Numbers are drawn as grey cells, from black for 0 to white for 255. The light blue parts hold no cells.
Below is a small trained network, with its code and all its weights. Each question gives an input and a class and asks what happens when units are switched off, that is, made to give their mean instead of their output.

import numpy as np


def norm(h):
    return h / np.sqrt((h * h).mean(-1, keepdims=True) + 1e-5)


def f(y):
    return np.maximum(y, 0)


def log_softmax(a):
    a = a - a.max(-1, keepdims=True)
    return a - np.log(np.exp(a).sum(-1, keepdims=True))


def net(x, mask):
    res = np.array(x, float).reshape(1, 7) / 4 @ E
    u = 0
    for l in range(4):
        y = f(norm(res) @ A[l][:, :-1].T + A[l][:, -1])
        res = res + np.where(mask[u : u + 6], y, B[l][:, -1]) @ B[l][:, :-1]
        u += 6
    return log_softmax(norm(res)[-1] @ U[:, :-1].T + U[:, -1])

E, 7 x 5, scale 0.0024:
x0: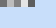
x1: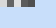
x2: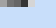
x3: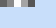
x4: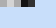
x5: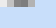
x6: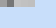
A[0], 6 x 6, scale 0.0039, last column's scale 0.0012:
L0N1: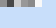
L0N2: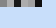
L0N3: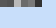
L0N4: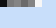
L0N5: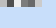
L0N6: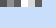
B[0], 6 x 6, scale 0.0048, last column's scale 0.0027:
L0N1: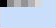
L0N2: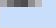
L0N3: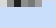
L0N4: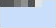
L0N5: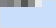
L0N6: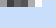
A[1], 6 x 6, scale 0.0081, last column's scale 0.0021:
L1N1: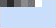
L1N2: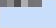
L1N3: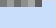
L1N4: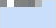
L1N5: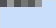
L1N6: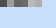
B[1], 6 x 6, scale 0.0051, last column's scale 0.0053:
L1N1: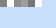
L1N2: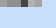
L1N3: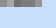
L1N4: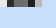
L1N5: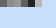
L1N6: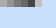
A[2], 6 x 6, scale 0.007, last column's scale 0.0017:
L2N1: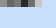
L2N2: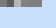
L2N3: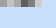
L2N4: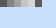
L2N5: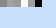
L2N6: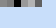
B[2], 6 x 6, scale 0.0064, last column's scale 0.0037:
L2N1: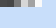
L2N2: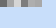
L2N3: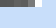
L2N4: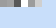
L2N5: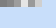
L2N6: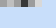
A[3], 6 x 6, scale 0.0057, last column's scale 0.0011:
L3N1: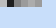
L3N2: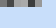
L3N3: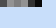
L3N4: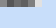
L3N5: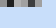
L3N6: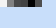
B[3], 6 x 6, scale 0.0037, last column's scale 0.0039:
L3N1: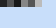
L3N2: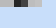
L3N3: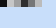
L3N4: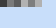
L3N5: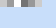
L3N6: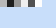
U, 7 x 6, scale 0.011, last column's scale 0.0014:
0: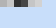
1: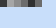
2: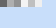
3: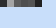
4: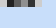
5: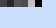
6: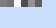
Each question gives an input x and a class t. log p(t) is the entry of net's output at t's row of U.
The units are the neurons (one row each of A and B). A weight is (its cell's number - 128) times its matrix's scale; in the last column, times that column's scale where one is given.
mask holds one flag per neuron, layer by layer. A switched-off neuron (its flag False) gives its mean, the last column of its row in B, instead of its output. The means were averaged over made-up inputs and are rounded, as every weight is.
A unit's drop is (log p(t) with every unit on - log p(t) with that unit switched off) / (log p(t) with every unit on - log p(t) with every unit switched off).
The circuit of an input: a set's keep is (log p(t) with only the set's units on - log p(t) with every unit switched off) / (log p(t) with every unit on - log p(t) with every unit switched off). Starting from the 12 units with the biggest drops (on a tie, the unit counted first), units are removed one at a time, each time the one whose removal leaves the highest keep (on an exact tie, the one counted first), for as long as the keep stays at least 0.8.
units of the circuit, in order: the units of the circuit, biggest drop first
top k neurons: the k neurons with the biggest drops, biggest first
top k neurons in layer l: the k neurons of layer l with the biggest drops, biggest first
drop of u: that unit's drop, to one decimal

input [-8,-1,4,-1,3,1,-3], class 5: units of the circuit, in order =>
(L2N1)
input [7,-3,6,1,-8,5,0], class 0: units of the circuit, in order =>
(L2N6, L0N6)
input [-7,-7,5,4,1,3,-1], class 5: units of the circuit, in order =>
(L2N1, L2N4)
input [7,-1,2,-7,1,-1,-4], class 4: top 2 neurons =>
(L3N6, L1N5)
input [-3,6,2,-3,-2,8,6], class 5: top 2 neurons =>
(L1N1, L3N1)
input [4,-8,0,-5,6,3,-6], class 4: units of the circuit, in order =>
(L1N4, L3N6)
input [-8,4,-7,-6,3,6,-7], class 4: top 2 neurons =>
(L0N6, L3N6)
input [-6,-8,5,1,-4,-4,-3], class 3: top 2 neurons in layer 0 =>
(L0N4, L0N3)
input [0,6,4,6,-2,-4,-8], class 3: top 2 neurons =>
(L1N1, L0N3)
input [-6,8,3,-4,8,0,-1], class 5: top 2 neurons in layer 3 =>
(L3N1, L3N4)
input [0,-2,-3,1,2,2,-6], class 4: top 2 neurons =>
(L1N4, L3N6)
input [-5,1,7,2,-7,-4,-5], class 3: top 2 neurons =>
(L1N1, L0N6)
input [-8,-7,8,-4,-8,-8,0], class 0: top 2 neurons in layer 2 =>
(L2N6, L2N3)
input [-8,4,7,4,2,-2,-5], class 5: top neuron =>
(L2N1)
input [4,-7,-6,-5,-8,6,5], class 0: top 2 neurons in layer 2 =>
(L2N6, L2N1)
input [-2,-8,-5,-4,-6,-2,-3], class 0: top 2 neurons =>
(L2N6, L0N6)
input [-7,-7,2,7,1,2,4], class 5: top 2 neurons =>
(L1N6, L2N3)
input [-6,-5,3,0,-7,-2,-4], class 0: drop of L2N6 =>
0.2
